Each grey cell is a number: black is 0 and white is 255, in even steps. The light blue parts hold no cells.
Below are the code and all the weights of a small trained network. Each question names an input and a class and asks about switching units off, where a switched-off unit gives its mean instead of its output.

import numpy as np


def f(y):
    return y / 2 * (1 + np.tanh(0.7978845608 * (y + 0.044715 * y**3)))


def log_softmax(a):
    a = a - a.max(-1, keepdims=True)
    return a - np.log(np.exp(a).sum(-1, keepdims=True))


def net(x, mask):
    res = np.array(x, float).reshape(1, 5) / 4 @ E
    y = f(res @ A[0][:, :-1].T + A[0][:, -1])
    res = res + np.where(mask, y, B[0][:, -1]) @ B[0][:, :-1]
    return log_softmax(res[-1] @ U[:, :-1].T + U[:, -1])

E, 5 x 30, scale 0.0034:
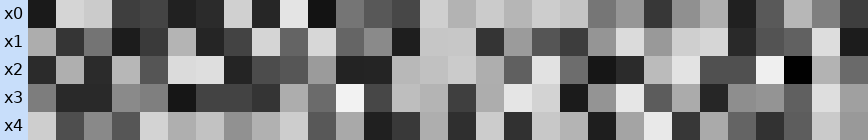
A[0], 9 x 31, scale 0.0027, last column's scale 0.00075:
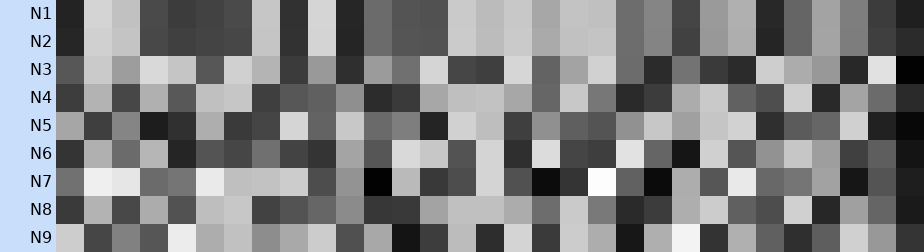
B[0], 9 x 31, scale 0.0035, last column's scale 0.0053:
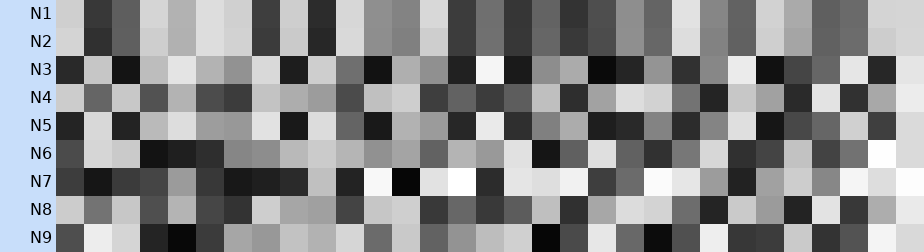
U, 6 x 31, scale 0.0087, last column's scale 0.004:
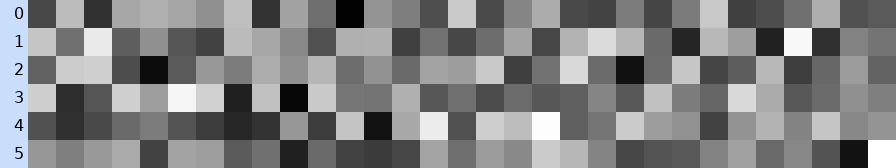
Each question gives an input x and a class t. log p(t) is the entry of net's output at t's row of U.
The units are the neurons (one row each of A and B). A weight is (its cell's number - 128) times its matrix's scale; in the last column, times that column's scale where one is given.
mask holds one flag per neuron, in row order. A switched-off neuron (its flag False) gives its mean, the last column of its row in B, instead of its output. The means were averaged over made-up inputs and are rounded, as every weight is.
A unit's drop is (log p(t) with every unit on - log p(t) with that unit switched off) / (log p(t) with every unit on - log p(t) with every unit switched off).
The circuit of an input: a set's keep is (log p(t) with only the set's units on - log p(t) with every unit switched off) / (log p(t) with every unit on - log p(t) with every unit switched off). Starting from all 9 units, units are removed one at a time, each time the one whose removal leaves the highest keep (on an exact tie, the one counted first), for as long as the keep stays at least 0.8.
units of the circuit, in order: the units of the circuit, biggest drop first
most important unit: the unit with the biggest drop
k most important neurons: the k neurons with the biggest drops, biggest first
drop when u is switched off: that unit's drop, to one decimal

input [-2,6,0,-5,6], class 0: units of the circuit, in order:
[N5]
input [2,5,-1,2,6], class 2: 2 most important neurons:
[N9; N3]
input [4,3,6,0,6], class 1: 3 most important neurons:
[N8; N4; N6]
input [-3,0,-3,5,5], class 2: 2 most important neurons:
[N9; N7]
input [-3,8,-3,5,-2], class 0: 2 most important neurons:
[N5; N7]
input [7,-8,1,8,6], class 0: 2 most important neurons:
[N3; N7]
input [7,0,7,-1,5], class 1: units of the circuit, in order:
[N8; N4]
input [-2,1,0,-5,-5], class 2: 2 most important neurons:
[N6; N3]
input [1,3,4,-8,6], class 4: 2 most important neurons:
[N7; N6]
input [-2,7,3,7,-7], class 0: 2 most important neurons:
[N5; N7]
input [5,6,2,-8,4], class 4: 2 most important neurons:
[N7; N3]
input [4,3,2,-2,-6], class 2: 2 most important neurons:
[N6; N3]
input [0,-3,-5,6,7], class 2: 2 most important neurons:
[N9; N7]
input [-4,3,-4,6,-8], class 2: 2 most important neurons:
[N6; N7]
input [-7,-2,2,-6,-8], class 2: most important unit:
N6
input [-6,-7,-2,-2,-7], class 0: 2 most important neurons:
[N3; N9]
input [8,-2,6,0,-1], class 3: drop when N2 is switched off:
0.4
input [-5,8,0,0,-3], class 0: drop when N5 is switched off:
0.5
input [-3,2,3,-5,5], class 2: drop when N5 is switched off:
0.0
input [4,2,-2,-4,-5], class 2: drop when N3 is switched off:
0.1
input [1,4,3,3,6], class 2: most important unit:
N9
